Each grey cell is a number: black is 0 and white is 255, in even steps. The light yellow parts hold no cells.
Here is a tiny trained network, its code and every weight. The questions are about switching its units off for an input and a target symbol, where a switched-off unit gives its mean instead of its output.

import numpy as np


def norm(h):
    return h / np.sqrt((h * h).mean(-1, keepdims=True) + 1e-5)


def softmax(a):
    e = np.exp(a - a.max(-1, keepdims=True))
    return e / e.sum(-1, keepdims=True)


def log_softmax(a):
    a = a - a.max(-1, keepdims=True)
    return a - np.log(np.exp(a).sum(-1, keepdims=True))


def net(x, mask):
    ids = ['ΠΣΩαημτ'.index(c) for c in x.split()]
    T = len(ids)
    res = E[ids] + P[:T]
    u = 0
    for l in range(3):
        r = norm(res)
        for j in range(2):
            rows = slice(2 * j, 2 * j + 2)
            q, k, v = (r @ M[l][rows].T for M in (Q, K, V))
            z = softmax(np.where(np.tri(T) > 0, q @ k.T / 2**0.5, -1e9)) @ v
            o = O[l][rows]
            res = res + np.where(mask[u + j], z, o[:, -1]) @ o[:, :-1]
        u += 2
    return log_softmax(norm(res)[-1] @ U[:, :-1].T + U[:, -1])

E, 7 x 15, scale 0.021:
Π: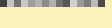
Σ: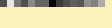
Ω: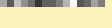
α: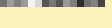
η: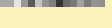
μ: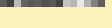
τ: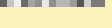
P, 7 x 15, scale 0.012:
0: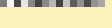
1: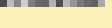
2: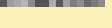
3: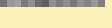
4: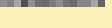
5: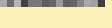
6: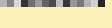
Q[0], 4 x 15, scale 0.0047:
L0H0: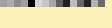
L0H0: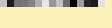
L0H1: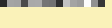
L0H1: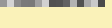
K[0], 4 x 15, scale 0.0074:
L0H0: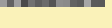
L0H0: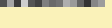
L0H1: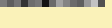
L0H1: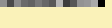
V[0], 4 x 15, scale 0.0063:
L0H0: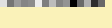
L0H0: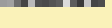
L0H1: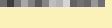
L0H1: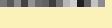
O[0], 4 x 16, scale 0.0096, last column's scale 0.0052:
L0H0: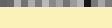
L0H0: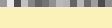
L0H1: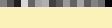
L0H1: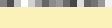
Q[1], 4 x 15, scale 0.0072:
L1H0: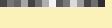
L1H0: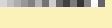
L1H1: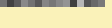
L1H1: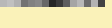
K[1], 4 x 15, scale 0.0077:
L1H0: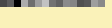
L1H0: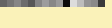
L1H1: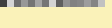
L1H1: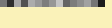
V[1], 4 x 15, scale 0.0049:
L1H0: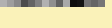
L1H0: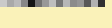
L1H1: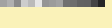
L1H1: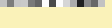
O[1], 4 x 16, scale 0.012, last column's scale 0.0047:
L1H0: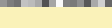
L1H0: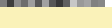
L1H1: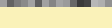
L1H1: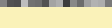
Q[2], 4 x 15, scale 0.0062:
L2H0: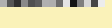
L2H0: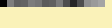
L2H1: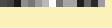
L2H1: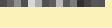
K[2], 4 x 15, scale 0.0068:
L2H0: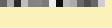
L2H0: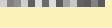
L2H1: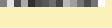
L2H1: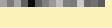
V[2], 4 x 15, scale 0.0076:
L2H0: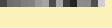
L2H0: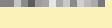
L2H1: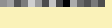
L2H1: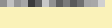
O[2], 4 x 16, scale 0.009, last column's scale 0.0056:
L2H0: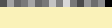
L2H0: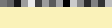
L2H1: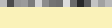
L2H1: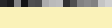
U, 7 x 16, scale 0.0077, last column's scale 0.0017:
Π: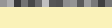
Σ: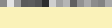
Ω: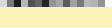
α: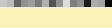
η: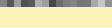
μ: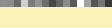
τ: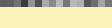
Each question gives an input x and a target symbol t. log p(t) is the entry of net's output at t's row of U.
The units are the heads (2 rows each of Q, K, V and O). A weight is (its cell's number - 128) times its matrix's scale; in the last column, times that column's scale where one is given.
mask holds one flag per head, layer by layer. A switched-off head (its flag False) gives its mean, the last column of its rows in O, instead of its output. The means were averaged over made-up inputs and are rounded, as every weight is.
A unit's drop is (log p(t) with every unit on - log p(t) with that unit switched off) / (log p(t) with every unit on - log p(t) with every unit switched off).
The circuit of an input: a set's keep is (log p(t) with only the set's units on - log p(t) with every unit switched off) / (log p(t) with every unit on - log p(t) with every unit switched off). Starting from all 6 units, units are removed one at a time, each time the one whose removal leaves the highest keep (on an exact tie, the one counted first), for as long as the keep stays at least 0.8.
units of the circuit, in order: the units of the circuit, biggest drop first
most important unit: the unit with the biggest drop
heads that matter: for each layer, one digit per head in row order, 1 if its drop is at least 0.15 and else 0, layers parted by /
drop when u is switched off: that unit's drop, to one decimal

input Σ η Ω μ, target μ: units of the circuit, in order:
(L2H1, L0H1)
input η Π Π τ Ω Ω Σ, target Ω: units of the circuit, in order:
(L1H1)
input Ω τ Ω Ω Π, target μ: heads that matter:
01 / 10 / 00
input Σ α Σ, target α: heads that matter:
10 / 00 / 01
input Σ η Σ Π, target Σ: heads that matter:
00 / 00 / 10
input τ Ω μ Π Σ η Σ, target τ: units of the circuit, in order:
(L0H0, L2H0)
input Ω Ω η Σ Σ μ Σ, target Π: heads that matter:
00 / 10 / 00
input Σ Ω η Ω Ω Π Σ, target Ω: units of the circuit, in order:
(L1H1, L0H0)
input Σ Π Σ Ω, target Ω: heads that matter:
11 / 01 / 00
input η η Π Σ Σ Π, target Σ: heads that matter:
10 / 00 / 10
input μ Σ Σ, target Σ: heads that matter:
01 / 10 / 00
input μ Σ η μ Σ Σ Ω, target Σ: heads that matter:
10 / 00 / 10
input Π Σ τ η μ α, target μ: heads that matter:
01 / 00 / 01
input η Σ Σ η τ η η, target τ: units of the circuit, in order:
(L2H0, L2H1)
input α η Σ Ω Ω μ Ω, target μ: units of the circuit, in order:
(L0H1, L2H1)
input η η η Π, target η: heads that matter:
10 / 00 / 01
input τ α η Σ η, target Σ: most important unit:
L2H0
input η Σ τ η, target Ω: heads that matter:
00 / 01 / 00
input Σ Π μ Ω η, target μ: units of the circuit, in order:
(L1H1, L0H1)
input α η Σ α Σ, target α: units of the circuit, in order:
(L2H1)
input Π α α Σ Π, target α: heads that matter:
10 / 01 / 01
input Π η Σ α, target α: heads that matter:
11 / 11 / 00
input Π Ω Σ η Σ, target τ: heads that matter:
00 / 00 / 10
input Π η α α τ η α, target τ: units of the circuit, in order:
(L0H0, L2H0)
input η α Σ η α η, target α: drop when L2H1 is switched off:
0.5
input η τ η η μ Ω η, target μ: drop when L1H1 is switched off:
0.1
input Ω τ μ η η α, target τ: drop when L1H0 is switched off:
0.0
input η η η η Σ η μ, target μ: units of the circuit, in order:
(L2H1)
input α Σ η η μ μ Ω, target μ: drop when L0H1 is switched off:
0.2
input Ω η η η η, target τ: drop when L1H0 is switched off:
0.1
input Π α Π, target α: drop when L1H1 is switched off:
0.1
